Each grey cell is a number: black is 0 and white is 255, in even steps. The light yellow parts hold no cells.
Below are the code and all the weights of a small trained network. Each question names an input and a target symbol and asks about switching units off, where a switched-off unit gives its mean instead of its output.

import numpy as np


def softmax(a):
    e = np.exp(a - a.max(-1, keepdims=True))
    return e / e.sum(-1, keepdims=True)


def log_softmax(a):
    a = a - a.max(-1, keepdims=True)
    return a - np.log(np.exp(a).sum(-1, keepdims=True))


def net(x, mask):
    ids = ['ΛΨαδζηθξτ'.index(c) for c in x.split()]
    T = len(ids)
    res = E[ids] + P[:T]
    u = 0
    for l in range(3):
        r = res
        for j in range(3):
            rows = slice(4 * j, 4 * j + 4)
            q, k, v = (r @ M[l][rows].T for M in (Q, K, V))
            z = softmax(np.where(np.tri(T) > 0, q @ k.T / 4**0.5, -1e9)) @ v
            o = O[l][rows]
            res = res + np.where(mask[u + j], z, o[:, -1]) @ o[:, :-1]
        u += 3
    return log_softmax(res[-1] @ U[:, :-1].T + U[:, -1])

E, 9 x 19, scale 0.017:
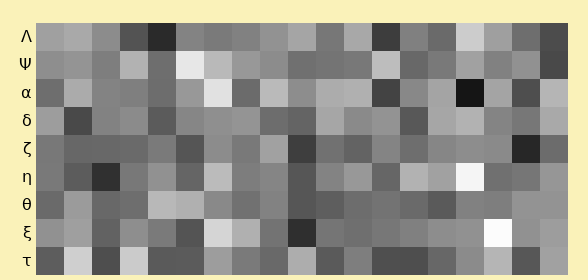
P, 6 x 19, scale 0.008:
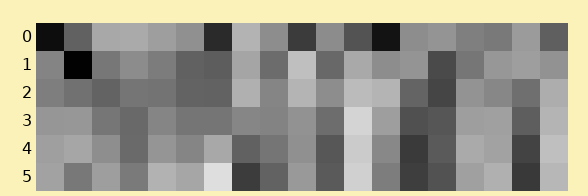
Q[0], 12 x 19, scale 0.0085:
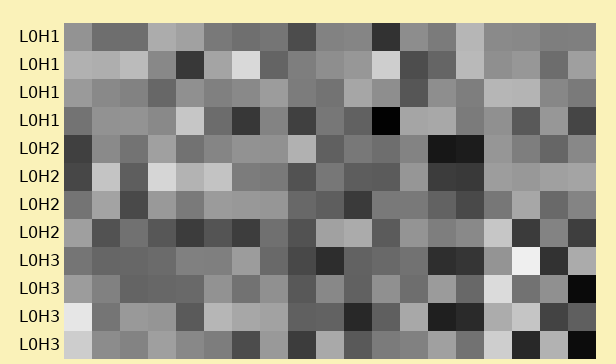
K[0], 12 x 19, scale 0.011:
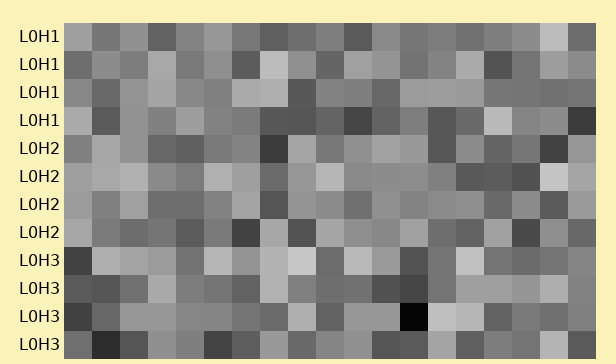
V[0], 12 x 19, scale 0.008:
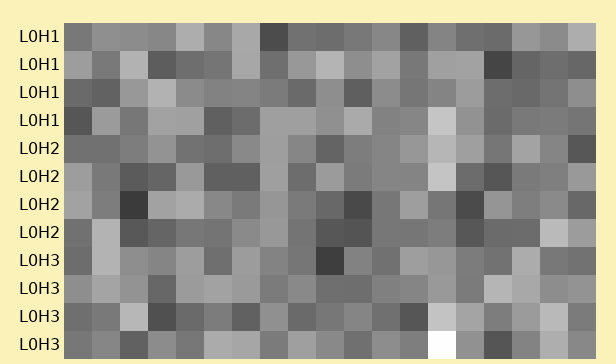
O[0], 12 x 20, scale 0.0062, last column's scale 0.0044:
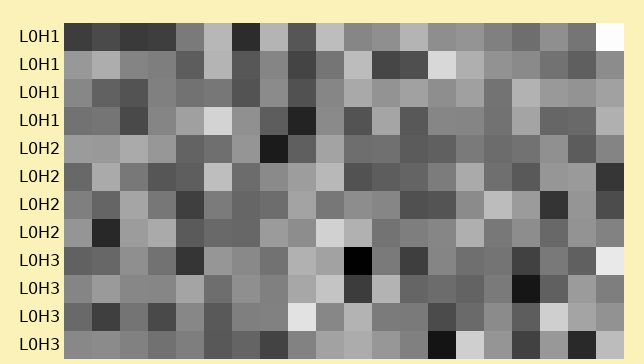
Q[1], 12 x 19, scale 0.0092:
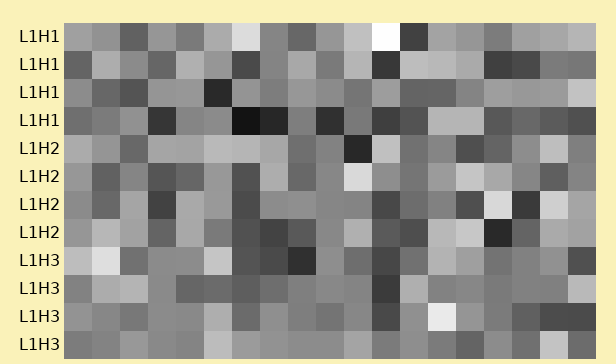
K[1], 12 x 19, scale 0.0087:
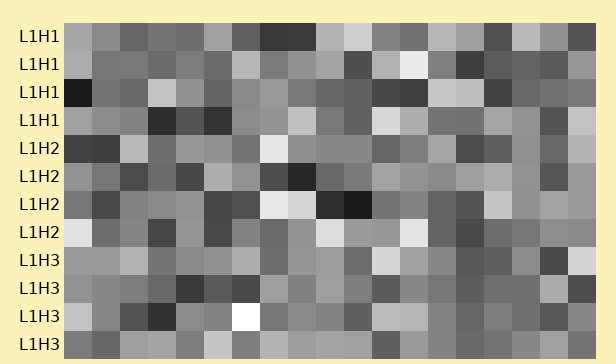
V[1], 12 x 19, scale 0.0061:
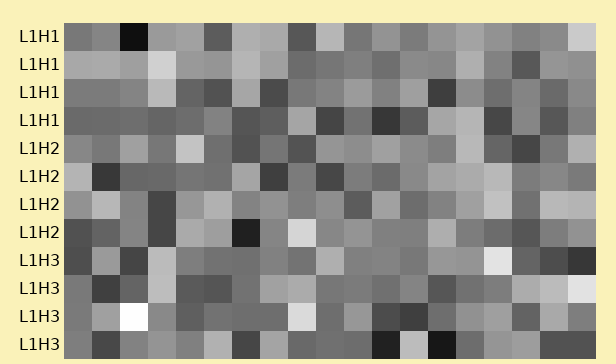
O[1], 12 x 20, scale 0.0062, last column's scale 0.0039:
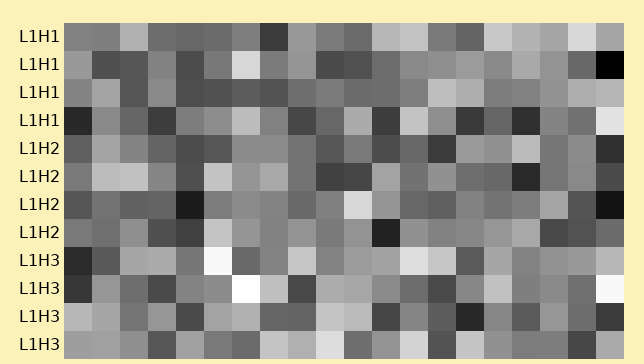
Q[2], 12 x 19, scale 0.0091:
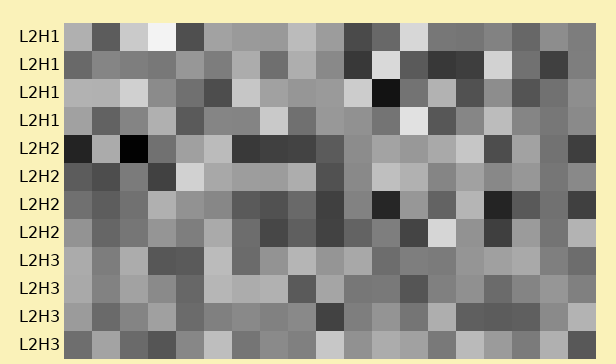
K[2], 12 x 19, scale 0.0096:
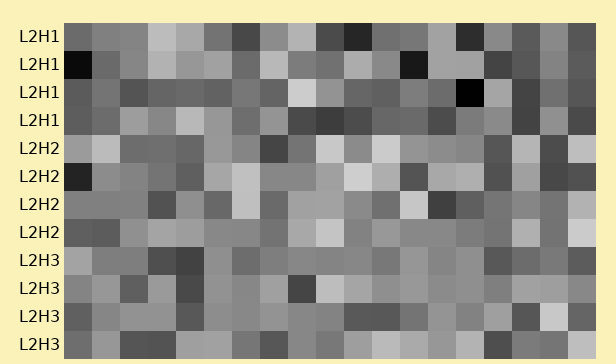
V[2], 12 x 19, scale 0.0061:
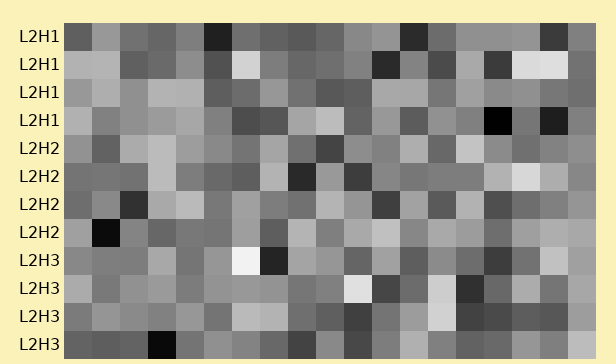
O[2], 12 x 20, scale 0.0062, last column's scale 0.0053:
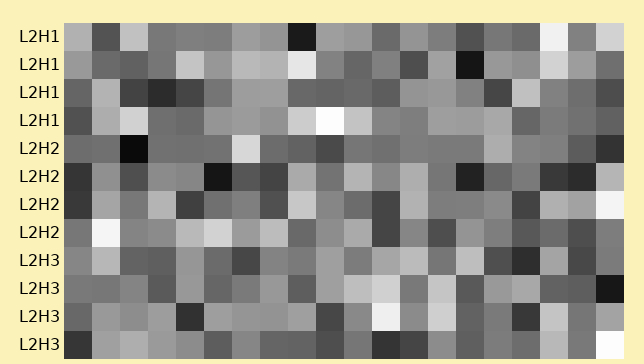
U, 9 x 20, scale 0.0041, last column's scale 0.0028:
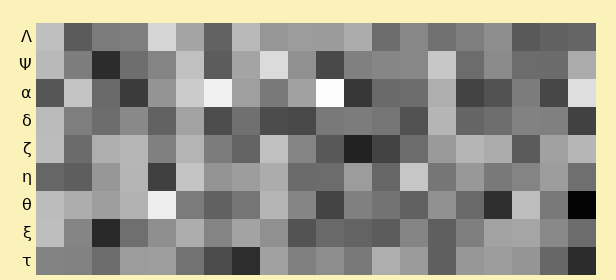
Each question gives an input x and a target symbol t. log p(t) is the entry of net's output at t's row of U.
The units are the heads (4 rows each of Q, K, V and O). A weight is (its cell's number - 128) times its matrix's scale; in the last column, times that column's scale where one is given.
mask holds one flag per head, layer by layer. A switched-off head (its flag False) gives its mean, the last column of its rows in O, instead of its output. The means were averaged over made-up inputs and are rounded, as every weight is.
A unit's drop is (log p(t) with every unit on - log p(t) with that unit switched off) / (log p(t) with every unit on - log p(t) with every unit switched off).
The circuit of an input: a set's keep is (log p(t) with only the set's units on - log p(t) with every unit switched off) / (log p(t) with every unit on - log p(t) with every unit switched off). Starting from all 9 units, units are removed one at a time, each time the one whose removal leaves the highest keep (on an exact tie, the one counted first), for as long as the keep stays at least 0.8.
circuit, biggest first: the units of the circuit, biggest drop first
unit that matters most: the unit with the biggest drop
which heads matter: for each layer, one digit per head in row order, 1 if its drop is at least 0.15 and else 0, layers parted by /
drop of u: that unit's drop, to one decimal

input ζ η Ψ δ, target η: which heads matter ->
001 / 110 / 011
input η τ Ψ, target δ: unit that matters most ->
L2H1
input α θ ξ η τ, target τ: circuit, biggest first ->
[L2H2 L0H1]
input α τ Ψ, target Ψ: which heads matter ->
000 / 001 / 100
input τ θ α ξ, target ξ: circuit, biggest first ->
[L2H1 L0H1 L0H2 L1H2]
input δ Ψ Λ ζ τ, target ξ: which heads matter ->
001 / 001 / 100
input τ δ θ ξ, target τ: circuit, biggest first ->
[L2H2 L1H2]
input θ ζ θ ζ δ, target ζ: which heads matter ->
000 / 010 / 001
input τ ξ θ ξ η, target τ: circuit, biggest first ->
[L2H2 L1H2]
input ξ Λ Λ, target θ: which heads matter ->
101 / 000 / 001
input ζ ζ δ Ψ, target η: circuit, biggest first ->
[L2H3 L0H3 L1H2]
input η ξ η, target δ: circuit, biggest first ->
[L2H1 L1H2]
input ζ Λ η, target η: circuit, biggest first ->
[L2H3 L1H2 L0H3]
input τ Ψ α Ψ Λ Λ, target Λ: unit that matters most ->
L0H1
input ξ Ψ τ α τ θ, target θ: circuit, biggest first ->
[L0H2 L1H2 L2H3]
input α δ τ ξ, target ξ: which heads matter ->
010 / 110 / 100
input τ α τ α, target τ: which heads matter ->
101 / 001 / 010
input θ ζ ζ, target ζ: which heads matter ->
000 / 010 / 001
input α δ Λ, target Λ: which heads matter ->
100 / 100 / 010
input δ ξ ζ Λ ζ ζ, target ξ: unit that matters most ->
L2H1
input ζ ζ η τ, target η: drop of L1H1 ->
0.2
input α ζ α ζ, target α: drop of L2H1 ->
0.3
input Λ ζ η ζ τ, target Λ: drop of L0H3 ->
0.1
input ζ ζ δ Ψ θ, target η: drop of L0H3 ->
0.2
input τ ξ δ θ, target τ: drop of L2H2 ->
0.7
